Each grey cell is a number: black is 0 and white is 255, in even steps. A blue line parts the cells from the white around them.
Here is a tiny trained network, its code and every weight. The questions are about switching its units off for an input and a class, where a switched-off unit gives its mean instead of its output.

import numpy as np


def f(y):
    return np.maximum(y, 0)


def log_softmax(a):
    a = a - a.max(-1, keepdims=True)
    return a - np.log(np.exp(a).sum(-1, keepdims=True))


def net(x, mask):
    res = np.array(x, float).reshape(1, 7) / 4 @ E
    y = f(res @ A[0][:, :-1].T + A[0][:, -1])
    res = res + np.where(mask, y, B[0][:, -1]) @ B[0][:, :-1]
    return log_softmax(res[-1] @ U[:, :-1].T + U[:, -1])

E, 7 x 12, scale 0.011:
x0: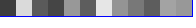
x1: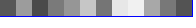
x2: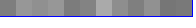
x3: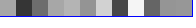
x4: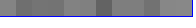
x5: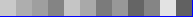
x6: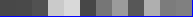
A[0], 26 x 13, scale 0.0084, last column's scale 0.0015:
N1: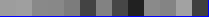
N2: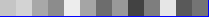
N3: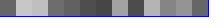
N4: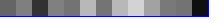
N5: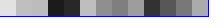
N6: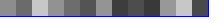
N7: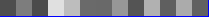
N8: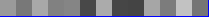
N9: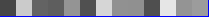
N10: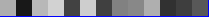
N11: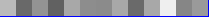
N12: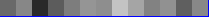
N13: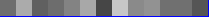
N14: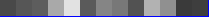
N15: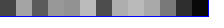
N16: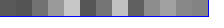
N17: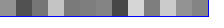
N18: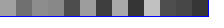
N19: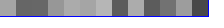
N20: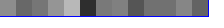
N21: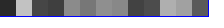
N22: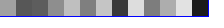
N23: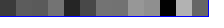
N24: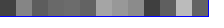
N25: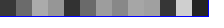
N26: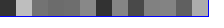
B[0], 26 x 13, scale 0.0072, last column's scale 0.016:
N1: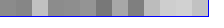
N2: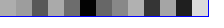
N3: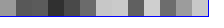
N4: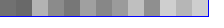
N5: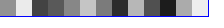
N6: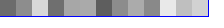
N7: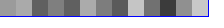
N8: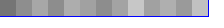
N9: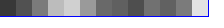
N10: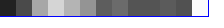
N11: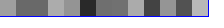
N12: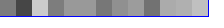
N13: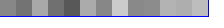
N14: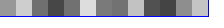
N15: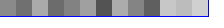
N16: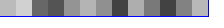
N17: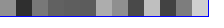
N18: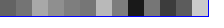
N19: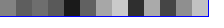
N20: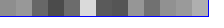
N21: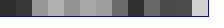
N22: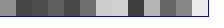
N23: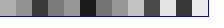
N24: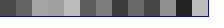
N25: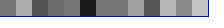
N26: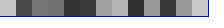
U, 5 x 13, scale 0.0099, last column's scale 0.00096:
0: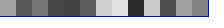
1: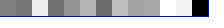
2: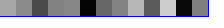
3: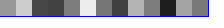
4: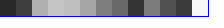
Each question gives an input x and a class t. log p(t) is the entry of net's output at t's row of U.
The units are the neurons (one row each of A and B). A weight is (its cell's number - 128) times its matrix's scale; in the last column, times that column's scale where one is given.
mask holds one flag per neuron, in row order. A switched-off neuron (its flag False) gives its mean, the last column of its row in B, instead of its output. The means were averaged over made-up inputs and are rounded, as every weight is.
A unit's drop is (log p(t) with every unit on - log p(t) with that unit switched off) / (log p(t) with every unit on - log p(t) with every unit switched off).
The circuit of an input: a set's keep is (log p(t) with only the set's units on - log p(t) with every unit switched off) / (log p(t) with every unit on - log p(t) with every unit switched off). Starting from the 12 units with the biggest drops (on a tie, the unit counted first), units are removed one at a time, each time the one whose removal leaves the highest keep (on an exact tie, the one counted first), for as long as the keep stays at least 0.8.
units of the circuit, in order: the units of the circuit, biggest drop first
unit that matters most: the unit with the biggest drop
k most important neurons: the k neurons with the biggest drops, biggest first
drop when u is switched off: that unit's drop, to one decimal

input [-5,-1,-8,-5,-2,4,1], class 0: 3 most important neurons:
N3, N9, N26
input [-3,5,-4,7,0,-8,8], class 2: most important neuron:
N23
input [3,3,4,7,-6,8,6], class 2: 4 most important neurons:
N2, N11, N3, N26
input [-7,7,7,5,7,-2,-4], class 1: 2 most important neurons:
N4, N15
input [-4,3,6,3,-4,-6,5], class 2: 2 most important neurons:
N23, N5
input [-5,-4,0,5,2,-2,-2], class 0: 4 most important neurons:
N9, N22, N17, N19
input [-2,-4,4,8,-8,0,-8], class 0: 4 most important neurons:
N22, N19, N17, N14
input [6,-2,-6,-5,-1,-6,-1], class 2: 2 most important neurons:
N23, N10
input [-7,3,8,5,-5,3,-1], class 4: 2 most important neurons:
N10, N3
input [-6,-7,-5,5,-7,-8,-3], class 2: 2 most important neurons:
N23, N25
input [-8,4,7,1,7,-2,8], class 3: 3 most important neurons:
N14, N7, N16
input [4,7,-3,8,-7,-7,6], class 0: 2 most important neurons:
N22, N19
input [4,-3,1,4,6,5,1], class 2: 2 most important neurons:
N2, N11
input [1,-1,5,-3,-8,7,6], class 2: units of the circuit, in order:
N2
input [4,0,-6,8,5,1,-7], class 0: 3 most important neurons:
N22, N19, N17
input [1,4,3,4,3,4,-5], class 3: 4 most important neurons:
N5, N23, N26, N3
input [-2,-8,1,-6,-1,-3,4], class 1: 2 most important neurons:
N6, N1
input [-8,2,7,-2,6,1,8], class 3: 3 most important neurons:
N14, N7, N16
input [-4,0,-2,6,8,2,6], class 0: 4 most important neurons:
N22, N5, N17, N19
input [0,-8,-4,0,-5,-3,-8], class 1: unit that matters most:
N6
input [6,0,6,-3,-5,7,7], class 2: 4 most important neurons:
N2, N5, N11, N10
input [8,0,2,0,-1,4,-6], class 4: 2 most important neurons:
N9, N21
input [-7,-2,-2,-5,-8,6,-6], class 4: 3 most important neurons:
N10, N18, N23
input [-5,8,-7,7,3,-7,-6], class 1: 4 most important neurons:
N4, N15, N26, N12
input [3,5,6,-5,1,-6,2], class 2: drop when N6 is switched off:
0.2
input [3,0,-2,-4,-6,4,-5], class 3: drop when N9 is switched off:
0.0
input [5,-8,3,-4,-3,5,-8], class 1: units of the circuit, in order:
N6
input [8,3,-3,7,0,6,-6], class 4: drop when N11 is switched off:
0.1
